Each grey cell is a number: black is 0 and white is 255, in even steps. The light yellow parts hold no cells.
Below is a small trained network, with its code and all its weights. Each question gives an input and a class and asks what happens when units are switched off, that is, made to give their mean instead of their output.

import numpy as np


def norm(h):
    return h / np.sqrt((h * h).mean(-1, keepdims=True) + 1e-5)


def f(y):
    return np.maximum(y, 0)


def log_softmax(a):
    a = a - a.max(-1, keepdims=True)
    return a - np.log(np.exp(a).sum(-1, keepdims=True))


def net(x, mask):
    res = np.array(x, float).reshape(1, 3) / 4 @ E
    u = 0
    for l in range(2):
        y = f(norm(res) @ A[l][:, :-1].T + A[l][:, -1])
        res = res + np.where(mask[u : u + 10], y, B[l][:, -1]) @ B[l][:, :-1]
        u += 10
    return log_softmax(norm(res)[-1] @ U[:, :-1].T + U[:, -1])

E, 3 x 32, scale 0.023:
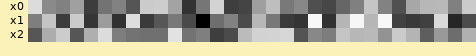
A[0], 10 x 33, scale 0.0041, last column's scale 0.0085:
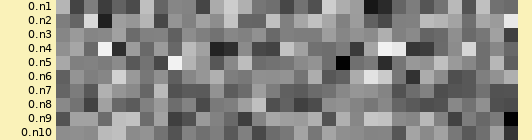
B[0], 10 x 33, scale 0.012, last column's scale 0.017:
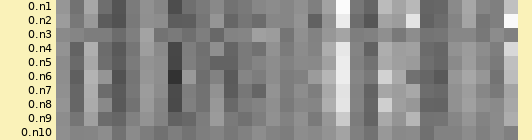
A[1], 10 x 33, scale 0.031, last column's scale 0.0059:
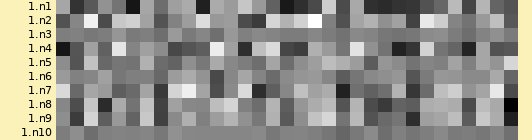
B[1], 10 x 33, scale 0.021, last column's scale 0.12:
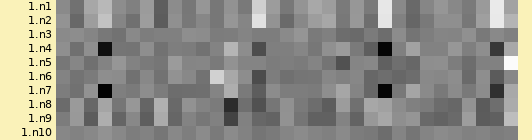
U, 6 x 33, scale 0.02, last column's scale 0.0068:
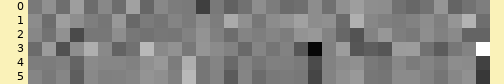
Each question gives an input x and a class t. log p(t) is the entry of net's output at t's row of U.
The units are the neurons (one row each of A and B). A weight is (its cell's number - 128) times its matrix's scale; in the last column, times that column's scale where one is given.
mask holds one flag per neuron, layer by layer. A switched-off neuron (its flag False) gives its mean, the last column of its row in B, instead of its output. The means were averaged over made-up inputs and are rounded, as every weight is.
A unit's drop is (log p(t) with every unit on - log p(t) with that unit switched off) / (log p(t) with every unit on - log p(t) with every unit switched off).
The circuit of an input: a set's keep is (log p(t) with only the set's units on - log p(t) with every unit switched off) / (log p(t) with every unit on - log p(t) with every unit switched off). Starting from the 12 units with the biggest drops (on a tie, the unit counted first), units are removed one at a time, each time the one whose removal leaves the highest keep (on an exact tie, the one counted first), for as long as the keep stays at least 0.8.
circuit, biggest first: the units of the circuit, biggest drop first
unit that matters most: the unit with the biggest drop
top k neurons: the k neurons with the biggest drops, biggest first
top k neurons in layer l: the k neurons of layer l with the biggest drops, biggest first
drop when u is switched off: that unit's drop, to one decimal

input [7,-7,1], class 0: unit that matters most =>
1.n9
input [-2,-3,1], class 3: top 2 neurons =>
1.n5, 0.n2
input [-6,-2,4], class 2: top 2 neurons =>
1.n4, 1.n1
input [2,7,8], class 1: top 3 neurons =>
1.n9, 1.n8, 0.n2
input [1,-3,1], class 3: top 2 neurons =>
1.n5, 0.n2
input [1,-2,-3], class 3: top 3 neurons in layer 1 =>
1.n2, 1.n5, 1.n8
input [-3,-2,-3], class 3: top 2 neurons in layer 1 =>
1.n5, 1.n2
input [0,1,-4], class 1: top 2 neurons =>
1.n9, 1.n1
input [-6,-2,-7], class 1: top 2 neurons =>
1.n1, 1.n7
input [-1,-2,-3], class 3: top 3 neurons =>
1.n5, 1.n2, 0.n1
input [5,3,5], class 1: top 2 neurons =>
1.n4, 1.n9
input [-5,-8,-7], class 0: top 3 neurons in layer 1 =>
1.n8, 1.n9, 1.n2
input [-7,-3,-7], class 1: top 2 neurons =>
1.n1, 1.n7
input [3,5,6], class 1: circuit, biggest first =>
1.n9
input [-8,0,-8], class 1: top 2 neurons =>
1.n1, 1.n7
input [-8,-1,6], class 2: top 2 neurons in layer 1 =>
1.n4, 1.n1
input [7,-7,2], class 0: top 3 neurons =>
1.n9, 1.n8, 1.n4
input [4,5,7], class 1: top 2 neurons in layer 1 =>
1.n9, 1.n8
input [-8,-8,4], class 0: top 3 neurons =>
1.n8, 1.n9, 1.n7
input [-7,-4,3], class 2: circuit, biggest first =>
1.n4
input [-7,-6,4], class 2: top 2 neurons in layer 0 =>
0.n2, 0.n4
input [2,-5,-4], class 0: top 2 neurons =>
1.n9, 1.n2
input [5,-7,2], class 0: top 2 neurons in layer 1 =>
1.n9, 1.n8
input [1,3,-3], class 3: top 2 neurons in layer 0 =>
0.n2, 0.n4
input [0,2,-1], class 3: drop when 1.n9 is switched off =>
0.2
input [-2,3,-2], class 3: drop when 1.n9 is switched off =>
0.5
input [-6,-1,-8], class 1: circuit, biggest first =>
1.n1
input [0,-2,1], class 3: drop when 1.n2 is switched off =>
0.1
